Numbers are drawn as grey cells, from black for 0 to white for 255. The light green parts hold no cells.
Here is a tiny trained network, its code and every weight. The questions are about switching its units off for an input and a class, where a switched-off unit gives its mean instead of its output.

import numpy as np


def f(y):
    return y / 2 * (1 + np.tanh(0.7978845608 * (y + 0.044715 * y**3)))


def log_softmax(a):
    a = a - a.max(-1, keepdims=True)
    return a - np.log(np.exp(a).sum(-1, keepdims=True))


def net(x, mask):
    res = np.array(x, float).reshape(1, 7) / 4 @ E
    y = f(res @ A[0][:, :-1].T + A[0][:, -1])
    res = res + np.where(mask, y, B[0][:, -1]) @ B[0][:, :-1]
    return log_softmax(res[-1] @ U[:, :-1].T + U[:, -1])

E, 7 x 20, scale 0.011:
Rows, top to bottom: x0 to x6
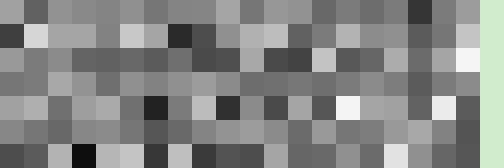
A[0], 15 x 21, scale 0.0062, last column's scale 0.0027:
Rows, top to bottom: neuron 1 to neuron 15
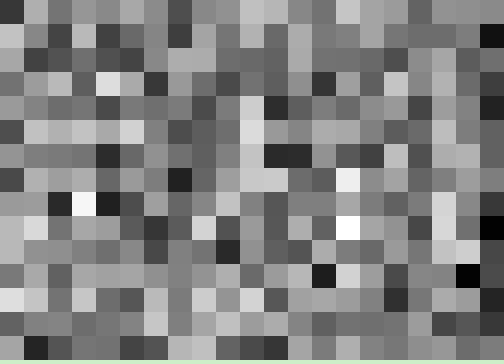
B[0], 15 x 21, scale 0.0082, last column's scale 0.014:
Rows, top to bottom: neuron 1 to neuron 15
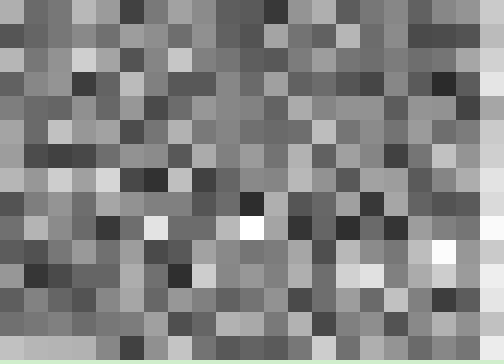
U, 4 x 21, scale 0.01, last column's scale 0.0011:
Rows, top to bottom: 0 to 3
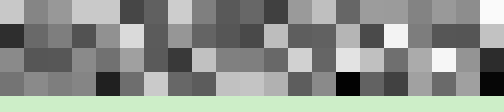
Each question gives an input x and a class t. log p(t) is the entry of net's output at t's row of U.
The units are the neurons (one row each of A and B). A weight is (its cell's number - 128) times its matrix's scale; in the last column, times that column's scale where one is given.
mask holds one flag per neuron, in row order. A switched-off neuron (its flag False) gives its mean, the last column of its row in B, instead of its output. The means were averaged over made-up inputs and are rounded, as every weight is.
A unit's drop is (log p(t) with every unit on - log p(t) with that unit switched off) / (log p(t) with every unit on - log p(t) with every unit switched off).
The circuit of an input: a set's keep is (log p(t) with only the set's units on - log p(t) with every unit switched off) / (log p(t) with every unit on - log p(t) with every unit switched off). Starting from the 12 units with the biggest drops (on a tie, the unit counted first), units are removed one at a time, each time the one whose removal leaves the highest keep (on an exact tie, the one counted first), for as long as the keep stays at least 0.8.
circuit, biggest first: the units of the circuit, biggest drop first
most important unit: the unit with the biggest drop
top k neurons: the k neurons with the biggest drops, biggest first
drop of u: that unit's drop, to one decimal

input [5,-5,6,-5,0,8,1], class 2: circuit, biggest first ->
neuron 11
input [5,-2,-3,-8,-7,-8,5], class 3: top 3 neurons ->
neuron 13; neuron 9; neuron 14
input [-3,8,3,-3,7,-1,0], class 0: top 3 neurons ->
neuron 8; neuron 1; neuron 6
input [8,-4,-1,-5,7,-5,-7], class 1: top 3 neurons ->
neuron 13; neuron 9; neuron 2
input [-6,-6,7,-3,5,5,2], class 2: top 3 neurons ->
neuron 11; neuron 7; neuron 8
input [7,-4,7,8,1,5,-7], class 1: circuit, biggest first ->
neuron 9; neuron 13
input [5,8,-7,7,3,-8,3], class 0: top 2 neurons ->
neuron 8; neuron 1
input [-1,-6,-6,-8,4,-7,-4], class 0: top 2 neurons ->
neuron 15; neuron 3
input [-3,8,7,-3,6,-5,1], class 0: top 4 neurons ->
neuron 8; neuron 6; neuron 1; neuron 12
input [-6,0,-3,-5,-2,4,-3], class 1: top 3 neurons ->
neuron 10; neuron 7; neuron 11
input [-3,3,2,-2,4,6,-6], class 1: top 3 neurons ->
neuron 9; neuron 13; neuron 2
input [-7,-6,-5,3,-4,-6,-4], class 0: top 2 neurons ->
neuron 3; neuron 10
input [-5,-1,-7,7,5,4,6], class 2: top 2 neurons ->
neuron 12; neuron 9
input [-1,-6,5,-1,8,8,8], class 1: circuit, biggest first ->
neuron 4
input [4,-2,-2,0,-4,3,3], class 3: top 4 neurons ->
neuron 13; neuron 9; neuron 12; neuron 2
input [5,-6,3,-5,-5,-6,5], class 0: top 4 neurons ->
neuron 10; neuron 4; neuron 13; neuron 9
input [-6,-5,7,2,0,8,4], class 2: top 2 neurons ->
neuron 11; neuron 7
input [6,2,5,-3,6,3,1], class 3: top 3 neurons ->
neuron 10; neuron 12; neuron 4
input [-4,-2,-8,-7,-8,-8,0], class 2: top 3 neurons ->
neuron 10; neuron 12; neuron 4
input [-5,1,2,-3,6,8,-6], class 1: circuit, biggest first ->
neuron 9
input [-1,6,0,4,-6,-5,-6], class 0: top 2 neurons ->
neuron 10; neuron 8
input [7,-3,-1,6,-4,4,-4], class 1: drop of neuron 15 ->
0.1
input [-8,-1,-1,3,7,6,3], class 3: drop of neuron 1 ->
0.0
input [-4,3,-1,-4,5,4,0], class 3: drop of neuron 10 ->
1.1
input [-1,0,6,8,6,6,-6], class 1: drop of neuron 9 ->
0.9
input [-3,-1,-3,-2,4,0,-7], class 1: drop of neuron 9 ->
0.3
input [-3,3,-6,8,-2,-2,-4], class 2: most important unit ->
neuron 12
